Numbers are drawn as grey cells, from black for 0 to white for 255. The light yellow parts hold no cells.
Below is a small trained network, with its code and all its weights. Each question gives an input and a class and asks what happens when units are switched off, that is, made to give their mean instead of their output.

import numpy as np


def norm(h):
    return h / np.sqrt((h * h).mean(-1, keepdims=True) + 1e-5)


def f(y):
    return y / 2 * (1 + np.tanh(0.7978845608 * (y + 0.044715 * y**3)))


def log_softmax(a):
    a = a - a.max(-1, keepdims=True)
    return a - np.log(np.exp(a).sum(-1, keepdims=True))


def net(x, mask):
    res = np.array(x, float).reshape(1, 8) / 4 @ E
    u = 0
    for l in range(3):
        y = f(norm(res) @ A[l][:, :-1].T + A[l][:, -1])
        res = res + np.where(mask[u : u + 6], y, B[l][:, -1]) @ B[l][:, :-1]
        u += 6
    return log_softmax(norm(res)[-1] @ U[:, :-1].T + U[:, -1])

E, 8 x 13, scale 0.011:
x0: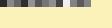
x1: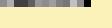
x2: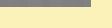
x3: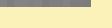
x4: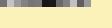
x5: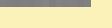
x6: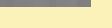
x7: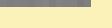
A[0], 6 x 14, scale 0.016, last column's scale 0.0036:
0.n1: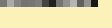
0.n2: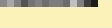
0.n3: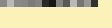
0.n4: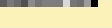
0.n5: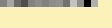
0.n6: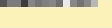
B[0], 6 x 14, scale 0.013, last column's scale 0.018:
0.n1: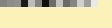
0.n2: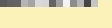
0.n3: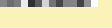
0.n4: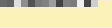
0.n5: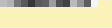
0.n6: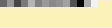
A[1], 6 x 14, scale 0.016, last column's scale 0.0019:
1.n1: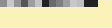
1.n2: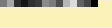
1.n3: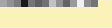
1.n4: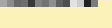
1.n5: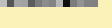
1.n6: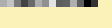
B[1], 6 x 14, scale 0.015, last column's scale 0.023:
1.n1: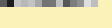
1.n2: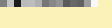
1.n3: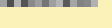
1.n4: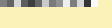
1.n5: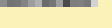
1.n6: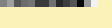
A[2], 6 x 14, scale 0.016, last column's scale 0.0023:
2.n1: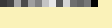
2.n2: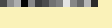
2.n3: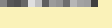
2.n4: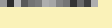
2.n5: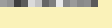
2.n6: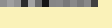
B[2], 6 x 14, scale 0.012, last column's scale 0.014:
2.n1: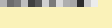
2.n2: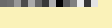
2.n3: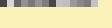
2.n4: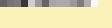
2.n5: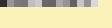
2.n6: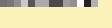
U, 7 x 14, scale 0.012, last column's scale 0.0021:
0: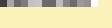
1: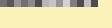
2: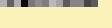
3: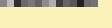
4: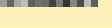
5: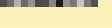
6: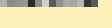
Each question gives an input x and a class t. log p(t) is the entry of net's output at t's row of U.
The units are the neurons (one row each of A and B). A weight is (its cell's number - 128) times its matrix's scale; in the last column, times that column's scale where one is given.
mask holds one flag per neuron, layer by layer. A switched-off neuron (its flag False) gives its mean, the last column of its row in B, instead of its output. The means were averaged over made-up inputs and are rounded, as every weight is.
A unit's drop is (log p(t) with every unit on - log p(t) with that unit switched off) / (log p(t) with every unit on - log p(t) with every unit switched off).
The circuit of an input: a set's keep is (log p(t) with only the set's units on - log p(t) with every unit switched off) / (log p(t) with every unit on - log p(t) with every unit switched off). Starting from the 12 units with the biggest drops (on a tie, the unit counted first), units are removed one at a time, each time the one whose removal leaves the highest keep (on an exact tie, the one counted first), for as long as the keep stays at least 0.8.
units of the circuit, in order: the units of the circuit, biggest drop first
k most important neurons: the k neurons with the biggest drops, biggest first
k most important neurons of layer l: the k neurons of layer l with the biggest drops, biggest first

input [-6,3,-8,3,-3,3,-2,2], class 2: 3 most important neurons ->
[0.n6; 1.n4; 0.n3]
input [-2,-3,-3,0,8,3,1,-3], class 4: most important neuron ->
[0.n3]
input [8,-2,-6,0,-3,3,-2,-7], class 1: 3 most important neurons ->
[0.n5; 2.n1; 1.n6]
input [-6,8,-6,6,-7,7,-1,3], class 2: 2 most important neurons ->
[1.n4; 0.n6]
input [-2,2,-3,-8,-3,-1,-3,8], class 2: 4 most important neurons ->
[0.n6; 1.n4; 0.n3; 1.n3]
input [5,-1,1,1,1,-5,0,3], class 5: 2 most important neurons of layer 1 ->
[1.n2; 1.n4]
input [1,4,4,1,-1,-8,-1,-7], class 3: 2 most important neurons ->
[0.n1; 1.n6]
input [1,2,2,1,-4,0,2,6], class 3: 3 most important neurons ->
[0.n1; 1.n6; 1.n2]
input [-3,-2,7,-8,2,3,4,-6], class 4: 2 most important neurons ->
[0.n3; 1.n4]
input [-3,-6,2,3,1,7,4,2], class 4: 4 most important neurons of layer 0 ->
[0.n1; 0.n5; 0.n6; 0.n2]
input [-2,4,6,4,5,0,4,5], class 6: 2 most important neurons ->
[0.n3; 1.n4]
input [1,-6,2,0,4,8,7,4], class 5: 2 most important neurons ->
[1.n2; 0.n1]
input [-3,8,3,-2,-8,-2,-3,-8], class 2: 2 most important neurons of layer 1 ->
[1.n4; 1.n3]
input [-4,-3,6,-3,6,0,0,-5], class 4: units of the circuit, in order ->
[0.n3]
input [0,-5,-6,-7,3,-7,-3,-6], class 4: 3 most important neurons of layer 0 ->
[0.n3; 0.n6; 0.n5]
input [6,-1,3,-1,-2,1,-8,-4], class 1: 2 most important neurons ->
[0.n5; 2.n1]
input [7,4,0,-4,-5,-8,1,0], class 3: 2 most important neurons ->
[0.n6; 0.n1]
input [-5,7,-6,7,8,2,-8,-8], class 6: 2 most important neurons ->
[0.n3; 1.n4]
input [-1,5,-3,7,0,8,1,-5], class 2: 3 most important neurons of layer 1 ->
[1.n4; 1.n3; 1.n6]
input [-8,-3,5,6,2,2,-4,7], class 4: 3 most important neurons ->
[0.n5; 1.n4; 0.n1]
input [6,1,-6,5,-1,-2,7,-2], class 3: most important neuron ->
[0.n6]
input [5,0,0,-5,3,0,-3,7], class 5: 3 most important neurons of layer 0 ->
[0.n1; 0.n5; 0.n6]
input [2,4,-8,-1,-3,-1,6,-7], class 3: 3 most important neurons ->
[0.n1; 1.n6; 1.n2]
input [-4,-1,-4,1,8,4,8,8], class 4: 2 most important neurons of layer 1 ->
[1.n4; 1.n2]
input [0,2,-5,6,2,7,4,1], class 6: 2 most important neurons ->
[1.n4; 0.n3]
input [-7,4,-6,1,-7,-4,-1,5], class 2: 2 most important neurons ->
[0.n6; 1.n4]
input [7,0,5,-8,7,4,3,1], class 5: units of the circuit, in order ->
[2.n2]
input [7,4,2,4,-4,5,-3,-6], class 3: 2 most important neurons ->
[0.n6; 0.n1]
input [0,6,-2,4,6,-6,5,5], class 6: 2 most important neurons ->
[1.n4; 0.n3]
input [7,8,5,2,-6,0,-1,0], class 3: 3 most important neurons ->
[1.n6; 0.n1; 1.n2]
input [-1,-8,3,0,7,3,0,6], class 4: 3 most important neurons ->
[0.n3; 1.n4; 1.n2]
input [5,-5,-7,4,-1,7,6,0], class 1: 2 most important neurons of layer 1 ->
[1.n6; 1.n2]
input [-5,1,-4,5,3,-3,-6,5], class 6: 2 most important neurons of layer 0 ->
[0.n6; 0.n3]
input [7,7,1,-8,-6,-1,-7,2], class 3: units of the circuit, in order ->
[1.n6]
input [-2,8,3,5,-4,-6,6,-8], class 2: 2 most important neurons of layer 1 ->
[1.n4; 1.n6]
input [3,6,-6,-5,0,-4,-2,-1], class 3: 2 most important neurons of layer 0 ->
[0.n1; 0.n5]
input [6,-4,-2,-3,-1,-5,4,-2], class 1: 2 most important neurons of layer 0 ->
[0.n5; 0.n1]
